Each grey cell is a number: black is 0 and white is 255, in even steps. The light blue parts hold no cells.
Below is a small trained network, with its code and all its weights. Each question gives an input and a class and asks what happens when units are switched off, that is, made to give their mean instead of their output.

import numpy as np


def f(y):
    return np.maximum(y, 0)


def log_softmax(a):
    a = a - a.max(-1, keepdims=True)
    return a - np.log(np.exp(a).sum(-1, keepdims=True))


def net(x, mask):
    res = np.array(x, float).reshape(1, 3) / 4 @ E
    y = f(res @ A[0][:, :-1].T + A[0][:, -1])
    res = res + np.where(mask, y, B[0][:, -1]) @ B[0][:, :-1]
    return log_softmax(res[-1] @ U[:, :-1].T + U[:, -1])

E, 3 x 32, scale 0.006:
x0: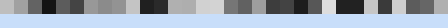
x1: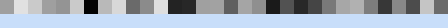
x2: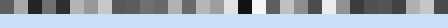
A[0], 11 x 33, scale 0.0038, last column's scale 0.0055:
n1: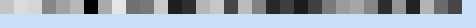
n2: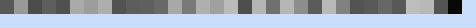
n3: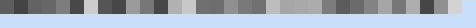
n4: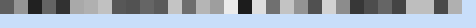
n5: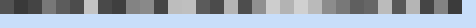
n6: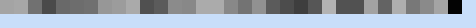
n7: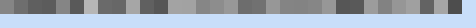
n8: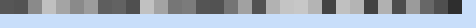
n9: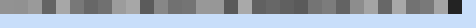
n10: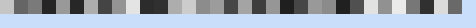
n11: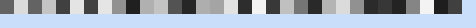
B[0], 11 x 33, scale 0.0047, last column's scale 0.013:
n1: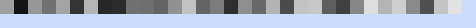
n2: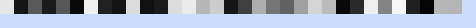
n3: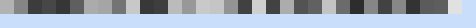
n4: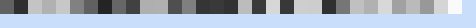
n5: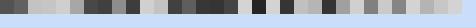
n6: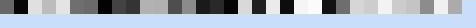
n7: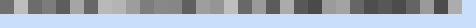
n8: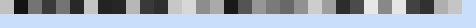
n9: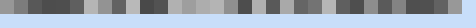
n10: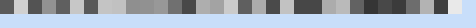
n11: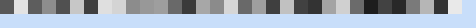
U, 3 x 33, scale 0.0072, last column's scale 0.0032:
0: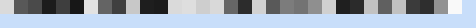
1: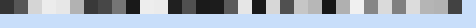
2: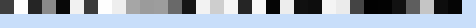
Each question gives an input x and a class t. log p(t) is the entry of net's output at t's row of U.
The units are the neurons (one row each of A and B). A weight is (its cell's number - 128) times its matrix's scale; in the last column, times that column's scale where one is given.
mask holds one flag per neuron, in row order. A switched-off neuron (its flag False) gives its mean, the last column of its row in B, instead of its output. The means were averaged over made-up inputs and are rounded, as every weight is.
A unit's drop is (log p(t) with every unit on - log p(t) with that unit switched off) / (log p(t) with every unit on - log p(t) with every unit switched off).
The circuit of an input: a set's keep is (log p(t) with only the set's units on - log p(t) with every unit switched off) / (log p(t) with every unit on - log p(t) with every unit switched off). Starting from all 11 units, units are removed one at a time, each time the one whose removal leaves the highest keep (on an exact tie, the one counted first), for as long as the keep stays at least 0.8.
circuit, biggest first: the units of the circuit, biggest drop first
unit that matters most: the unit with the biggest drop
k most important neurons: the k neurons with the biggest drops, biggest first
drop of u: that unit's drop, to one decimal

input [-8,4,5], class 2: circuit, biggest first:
[n11]
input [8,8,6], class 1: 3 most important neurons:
[n6; n4; n3]
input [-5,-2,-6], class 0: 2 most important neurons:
[n8; n4]
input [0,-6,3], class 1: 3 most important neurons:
[n5; n4; n8]
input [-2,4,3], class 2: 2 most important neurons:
[n11; n5]
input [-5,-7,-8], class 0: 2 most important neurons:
[n8; n3]
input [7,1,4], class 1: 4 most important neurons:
[n6; n4; n3; n8]
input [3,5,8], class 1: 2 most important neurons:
[n4; n3]
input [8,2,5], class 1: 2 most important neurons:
[n6; n4]
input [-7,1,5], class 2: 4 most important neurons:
[n11; n1; n6; n5]
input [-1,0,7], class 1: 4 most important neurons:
[n4; n10; n3; n8]
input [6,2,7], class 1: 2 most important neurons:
[n4; n6]
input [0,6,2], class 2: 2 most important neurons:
[n11; n5]
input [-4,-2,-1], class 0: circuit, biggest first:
[n4]
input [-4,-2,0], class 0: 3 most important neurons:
[n4; n8; n6]
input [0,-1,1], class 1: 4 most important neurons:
[n2; n8; n11; n10]
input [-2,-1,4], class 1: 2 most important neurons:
[n4; n10]
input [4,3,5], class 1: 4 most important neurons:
[n4; n3; n6; n8]
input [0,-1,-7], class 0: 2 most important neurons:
[n11; n4]
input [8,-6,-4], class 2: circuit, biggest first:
[n10]
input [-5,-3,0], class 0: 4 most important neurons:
[n4; n8; n6; n3]
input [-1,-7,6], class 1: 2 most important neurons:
[n5; n4]
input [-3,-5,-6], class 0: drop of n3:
0.1
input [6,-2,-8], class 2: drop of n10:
0.5
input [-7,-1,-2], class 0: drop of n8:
0.7
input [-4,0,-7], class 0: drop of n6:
0.2
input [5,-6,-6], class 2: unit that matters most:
n10
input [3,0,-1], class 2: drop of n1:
0.3
